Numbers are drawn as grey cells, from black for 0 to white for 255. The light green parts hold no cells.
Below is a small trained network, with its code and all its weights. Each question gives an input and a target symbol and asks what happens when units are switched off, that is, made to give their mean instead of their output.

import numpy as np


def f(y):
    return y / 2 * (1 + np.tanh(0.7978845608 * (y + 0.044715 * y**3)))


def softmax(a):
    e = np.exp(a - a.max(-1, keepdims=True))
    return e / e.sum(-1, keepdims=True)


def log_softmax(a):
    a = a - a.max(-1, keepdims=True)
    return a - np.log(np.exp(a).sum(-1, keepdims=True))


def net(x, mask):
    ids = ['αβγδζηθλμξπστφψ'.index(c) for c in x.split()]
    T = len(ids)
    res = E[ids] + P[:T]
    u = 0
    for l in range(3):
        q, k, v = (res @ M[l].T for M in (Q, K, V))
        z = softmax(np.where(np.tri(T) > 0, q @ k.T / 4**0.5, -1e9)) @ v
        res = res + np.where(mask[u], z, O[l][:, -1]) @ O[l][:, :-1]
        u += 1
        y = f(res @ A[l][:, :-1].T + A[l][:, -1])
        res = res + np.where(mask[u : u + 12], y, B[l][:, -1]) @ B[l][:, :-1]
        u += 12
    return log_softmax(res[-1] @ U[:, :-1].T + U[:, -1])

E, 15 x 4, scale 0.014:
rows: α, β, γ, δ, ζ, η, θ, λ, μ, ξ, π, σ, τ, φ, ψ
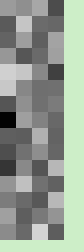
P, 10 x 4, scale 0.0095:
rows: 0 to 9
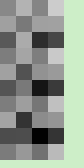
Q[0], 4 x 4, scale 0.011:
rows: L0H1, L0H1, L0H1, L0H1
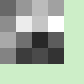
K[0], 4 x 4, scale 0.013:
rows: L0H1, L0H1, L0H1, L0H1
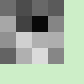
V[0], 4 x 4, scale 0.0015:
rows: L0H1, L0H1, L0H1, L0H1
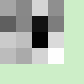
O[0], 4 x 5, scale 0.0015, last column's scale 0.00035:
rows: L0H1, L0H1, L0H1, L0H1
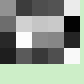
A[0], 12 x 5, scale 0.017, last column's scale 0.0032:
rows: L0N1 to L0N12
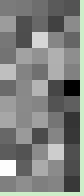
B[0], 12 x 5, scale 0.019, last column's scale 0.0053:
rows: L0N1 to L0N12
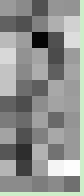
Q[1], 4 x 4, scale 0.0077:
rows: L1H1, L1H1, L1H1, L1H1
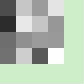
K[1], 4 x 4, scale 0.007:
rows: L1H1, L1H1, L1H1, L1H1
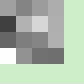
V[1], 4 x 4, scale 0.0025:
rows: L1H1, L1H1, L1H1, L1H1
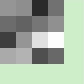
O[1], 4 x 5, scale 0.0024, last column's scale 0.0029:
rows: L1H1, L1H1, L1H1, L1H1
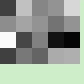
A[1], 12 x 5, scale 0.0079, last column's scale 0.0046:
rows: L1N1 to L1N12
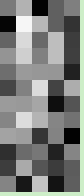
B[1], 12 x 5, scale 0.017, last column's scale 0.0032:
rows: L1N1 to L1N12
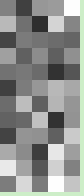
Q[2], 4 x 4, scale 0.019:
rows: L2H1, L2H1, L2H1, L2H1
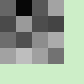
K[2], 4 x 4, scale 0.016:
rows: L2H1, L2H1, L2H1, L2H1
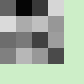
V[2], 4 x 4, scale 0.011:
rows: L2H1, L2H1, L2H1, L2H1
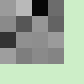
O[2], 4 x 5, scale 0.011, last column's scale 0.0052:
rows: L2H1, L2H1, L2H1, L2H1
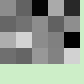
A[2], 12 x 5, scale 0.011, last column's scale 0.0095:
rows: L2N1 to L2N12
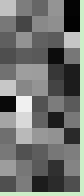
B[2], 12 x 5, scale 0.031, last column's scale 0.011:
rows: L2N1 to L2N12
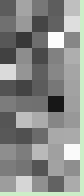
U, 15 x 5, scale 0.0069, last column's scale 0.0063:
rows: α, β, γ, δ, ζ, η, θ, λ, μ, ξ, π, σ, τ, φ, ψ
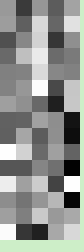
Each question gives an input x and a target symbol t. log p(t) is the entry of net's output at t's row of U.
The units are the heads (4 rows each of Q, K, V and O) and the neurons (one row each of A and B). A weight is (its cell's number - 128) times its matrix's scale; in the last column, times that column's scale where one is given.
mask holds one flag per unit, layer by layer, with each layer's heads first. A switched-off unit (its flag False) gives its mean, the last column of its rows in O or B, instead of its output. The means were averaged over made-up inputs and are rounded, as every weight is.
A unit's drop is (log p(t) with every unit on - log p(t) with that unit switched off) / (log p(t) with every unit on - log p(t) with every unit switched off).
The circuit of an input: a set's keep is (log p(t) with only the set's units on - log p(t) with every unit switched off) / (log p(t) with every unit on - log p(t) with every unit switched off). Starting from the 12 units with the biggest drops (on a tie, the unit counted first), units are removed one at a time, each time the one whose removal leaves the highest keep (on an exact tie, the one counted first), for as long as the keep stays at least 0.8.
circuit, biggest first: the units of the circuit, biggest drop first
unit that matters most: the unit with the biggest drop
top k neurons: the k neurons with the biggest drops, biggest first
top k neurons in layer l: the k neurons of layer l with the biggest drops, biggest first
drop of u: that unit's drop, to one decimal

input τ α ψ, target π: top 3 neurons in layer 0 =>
L0N6; L0N11; L0N3
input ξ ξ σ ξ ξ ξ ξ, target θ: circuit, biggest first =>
L0N11; L2N10
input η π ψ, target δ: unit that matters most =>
L2N8
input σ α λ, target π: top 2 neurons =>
L0N9; L0N11
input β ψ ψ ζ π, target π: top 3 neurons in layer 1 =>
L1N12; L1N6; L1N10
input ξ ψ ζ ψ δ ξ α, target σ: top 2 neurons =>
L0N3; L2N5
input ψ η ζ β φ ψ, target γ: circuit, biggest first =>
L0N11; L2H1
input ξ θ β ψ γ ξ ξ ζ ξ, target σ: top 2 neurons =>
L2N5; L0N7
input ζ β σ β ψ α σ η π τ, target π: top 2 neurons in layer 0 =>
L0N10; L0N11
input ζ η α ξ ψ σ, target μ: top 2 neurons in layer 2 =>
L2N4; L2N2
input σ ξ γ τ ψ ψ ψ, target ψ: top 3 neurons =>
L0N3; L1N12; L2N11
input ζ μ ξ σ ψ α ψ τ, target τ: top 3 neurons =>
L0N10; L1N12; L0N3
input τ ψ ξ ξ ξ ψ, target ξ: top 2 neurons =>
L2N12; L1N10
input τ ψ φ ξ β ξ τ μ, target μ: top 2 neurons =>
L0N3; L2N4
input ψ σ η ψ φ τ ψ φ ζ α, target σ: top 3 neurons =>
L0N3; L2N5; L0N11
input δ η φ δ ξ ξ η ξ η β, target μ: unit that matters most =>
L0N11
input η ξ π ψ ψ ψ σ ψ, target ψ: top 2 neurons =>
L0N11; L2N2
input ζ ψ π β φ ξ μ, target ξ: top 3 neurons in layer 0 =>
L0N11; L0N3; L0N5
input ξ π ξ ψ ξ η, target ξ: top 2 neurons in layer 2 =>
L2N12; L2N10
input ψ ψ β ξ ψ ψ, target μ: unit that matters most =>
L0N9
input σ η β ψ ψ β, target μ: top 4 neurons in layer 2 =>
L2N4; L2N2; L2N12; L2N3
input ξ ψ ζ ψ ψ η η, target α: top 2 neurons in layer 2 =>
L2N6; L2N10
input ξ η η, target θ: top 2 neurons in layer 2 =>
L2N5; L2N4
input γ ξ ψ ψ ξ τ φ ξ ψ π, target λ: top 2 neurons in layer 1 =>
L1N12; L1N6
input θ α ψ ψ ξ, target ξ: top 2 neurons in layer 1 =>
L1N10; L1N11
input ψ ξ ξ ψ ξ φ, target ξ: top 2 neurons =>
L2N12; L1N10
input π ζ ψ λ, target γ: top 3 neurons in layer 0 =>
L0N3; L0N11; L0N10
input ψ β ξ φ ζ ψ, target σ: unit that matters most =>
L2N5
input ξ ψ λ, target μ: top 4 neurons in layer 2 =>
L2N4; L2N12; L2N2; L2N3
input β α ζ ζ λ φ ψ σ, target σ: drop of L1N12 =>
0.1
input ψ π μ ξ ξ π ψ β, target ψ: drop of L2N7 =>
0.1
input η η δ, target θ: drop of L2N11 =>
0.0
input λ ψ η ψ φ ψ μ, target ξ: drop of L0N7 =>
0.1
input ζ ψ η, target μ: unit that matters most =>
L0N11
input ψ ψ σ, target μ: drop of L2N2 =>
0.4
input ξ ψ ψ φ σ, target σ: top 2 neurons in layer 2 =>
L2N9; L2N4
